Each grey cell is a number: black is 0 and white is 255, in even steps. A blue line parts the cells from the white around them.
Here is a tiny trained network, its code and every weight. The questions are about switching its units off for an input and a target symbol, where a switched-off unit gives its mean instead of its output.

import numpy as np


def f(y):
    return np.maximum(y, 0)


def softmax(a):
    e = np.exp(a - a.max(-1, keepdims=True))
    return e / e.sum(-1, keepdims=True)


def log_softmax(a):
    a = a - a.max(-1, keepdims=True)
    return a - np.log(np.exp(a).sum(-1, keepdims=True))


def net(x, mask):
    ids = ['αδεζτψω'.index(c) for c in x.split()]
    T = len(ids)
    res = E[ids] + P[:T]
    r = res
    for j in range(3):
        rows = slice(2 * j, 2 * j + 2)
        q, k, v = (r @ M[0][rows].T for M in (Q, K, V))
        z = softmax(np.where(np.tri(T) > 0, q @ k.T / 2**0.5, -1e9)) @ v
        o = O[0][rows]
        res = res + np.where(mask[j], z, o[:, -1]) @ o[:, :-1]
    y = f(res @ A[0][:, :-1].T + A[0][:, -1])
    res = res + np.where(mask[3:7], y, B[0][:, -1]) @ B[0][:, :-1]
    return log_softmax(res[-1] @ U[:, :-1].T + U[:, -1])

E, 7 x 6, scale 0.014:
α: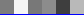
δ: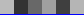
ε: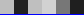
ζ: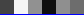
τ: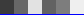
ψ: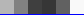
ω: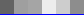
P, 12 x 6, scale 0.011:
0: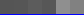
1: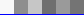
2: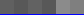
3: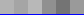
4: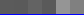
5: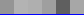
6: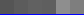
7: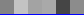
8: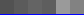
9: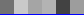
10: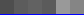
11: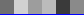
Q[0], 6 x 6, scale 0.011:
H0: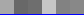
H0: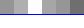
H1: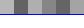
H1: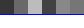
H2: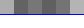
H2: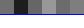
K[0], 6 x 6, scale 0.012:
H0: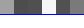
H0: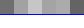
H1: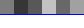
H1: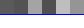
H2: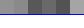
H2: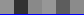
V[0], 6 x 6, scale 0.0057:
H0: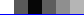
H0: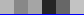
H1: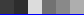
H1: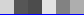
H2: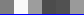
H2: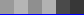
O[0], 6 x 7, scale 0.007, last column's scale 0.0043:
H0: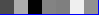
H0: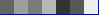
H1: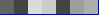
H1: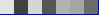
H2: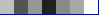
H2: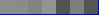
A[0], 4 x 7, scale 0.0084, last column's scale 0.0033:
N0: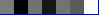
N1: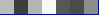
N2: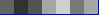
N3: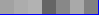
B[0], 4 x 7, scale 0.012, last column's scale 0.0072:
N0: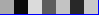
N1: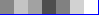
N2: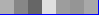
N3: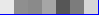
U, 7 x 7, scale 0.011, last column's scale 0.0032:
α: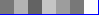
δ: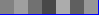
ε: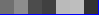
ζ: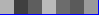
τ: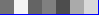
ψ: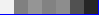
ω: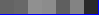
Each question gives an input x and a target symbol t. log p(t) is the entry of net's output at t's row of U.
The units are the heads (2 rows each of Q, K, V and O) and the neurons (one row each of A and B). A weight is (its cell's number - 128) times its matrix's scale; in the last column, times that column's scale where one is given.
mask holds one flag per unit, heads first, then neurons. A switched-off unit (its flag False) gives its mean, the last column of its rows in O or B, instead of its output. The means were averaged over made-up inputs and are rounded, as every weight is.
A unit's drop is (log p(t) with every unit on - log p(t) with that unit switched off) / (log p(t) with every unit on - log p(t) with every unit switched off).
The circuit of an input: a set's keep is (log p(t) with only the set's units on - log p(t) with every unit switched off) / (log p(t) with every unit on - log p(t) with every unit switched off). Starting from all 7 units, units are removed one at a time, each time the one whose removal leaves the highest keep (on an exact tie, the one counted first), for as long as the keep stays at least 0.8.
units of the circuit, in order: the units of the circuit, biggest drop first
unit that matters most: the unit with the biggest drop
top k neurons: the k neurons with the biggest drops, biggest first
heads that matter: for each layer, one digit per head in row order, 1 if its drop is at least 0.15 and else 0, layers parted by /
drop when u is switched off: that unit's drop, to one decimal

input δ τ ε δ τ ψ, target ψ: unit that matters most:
H1
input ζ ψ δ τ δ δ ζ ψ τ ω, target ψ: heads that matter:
111
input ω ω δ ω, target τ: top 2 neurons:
[N1, N0]
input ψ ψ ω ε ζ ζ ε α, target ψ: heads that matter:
101
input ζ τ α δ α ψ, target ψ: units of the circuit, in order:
[H1, N3]
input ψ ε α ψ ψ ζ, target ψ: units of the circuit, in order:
[H0, N3]
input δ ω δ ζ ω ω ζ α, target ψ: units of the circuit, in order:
[H0, N3]
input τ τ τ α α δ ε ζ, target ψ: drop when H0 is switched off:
1.1
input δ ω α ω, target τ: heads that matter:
001
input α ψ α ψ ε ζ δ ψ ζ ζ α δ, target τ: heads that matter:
001
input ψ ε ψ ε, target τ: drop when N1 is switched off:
0.9
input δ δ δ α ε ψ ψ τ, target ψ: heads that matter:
110
